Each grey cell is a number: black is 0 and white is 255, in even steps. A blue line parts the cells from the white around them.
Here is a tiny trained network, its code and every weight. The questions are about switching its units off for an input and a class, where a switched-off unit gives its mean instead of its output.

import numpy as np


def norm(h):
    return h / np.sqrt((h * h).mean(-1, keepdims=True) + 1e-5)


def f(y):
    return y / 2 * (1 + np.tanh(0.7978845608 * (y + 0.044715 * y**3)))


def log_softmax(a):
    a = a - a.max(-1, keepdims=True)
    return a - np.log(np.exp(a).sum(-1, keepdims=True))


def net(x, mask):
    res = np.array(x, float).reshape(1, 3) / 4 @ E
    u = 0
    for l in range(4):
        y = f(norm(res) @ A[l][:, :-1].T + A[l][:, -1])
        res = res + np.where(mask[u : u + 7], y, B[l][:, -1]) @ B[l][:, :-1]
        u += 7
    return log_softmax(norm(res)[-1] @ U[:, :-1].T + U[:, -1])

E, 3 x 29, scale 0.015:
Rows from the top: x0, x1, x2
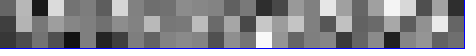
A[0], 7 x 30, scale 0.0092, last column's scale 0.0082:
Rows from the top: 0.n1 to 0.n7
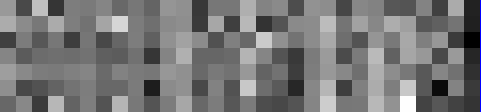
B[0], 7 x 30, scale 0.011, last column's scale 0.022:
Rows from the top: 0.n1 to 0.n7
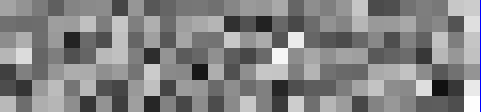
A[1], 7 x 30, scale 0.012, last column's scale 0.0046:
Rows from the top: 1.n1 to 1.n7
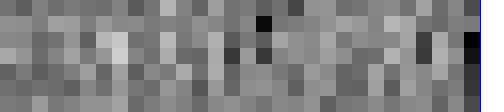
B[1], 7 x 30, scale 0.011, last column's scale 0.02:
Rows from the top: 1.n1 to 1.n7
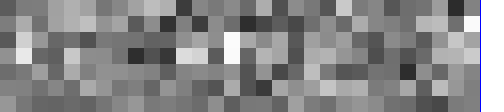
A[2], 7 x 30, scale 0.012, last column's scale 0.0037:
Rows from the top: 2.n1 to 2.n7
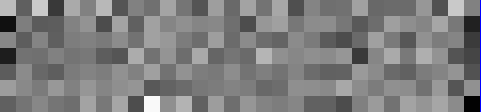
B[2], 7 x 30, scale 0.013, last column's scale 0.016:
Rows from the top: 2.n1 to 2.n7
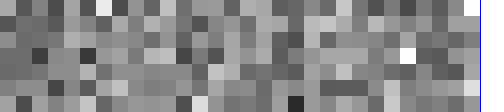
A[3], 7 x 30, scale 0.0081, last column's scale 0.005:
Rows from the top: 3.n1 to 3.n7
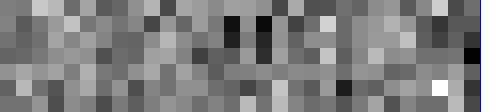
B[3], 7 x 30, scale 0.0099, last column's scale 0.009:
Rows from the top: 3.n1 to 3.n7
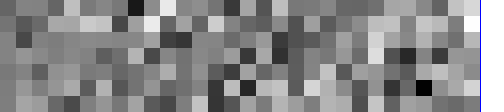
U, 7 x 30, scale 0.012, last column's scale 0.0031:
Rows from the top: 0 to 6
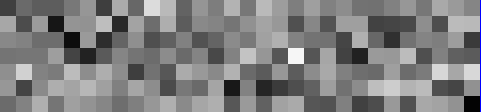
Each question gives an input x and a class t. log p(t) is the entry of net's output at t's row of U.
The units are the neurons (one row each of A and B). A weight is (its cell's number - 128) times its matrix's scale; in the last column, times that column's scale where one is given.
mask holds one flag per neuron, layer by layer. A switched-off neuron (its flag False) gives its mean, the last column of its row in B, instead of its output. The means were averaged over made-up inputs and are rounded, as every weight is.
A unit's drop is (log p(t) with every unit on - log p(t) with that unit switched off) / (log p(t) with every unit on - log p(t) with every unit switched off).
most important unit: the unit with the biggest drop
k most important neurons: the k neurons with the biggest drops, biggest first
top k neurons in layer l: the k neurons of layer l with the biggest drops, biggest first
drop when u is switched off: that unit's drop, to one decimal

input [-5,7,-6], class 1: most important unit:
0.n2
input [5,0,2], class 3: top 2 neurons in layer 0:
[0.n7, 0.n3]
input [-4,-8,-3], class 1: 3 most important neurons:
[0.n1, 2.n1, 0.n7]
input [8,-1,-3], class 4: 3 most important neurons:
[1.n4, 0.n6, 1.n3]
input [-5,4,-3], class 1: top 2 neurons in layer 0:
[0.n2, 0.n3]
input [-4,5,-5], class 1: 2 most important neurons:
[0.n2, 0.n4]
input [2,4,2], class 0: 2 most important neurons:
[0.n7, 2.n7]
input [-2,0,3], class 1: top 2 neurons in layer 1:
[1.n2, 1.n4]
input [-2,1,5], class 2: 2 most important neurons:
[0.n3, 0.n7]
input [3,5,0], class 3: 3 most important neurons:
[0.n2, 0.n4, 1.n2]
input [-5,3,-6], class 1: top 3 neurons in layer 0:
[0.n2, 0.n4, 0.n7]
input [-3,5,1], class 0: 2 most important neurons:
[0.n7, 0.n1]
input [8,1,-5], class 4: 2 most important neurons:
[0.n6, 1.n4]
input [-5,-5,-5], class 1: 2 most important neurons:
[0.n1, 2.n1]
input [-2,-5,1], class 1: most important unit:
0.n1
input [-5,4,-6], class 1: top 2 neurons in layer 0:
[0.n2, 0.n4]
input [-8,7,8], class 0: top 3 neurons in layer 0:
[0.n7, 0.n4, 0.n3]
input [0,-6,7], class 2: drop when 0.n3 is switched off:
0.1
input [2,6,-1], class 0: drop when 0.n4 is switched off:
0.6
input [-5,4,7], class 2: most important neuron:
[0.n2]
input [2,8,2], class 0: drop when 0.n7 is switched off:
1.1
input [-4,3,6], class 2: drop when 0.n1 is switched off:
0.1
